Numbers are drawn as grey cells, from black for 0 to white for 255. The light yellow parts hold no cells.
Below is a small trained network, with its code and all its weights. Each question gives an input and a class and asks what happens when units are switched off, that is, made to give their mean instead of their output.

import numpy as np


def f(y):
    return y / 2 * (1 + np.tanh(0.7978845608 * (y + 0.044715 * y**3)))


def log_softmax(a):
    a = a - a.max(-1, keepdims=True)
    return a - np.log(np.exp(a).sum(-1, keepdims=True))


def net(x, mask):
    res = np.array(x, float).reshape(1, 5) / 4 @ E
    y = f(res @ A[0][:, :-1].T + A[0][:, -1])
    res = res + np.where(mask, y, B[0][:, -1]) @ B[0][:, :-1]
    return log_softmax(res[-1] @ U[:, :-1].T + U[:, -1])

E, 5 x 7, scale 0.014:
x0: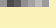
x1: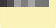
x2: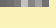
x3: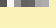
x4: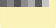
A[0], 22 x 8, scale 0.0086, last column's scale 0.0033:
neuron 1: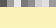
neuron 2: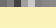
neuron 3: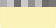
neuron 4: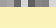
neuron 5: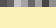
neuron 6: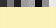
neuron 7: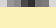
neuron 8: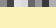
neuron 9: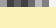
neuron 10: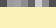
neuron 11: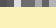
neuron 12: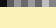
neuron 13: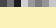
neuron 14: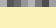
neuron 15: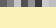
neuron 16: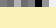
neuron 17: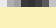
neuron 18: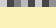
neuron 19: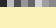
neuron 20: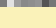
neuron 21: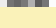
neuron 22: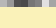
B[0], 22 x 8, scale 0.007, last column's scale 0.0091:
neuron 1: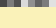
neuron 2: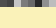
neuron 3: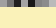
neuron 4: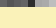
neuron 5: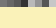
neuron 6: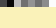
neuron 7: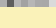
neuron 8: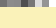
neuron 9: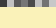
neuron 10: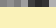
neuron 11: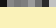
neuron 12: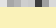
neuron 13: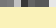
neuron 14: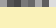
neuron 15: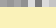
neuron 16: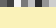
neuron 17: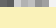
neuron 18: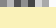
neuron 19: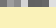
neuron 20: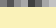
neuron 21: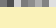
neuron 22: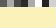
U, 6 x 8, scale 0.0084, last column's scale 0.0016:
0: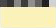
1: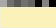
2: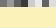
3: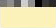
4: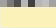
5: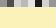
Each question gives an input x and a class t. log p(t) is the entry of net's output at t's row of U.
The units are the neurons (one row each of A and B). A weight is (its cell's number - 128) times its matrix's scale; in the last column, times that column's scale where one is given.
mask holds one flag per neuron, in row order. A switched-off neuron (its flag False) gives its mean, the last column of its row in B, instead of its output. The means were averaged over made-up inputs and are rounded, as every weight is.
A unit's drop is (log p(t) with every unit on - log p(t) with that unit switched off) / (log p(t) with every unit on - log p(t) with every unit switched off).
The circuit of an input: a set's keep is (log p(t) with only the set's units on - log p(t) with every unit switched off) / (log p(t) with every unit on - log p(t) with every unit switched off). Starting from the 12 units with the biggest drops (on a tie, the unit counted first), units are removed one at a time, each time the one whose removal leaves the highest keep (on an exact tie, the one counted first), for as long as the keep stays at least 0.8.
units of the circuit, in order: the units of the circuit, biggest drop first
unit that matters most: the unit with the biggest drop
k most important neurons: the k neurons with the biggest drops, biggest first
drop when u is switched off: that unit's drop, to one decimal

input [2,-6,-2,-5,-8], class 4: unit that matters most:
neuron 18
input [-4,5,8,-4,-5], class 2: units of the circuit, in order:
(neuron 8; neuron 18)
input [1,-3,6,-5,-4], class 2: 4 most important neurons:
(neuron 8; neuron 5; neuron 20; neuron 19)
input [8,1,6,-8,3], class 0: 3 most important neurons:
(neuron 13; neuron 2; neuron 6)
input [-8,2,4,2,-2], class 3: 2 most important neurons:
(neuron 6; neuron 21)
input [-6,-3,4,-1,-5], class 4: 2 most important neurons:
(neuron 22; neuron 20)
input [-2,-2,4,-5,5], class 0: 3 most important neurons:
(neuron 12; neuron 15; neuron 17)
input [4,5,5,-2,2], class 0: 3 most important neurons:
(neuron 15; neuron 13; neuron 17)
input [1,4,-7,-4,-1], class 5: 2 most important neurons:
(neuron 22; neuron 16)
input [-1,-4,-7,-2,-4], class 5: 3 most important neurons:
(neuron 17; neuron 7; neuron 8)
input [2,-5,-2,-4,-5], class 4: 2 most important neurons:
(neuron 18; neuron 22)
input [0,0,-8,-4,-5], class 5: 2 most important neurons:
(neuron 17; neuron 22)
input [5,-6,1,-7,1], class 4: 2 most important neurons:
(neuron 18; neuron 5)
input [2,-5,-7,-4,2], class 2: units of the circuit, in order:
(neuron 22)
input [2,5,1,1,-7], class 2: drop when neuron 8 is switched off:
0.3
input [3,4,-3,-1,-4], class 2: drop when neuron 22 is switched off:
-0.1
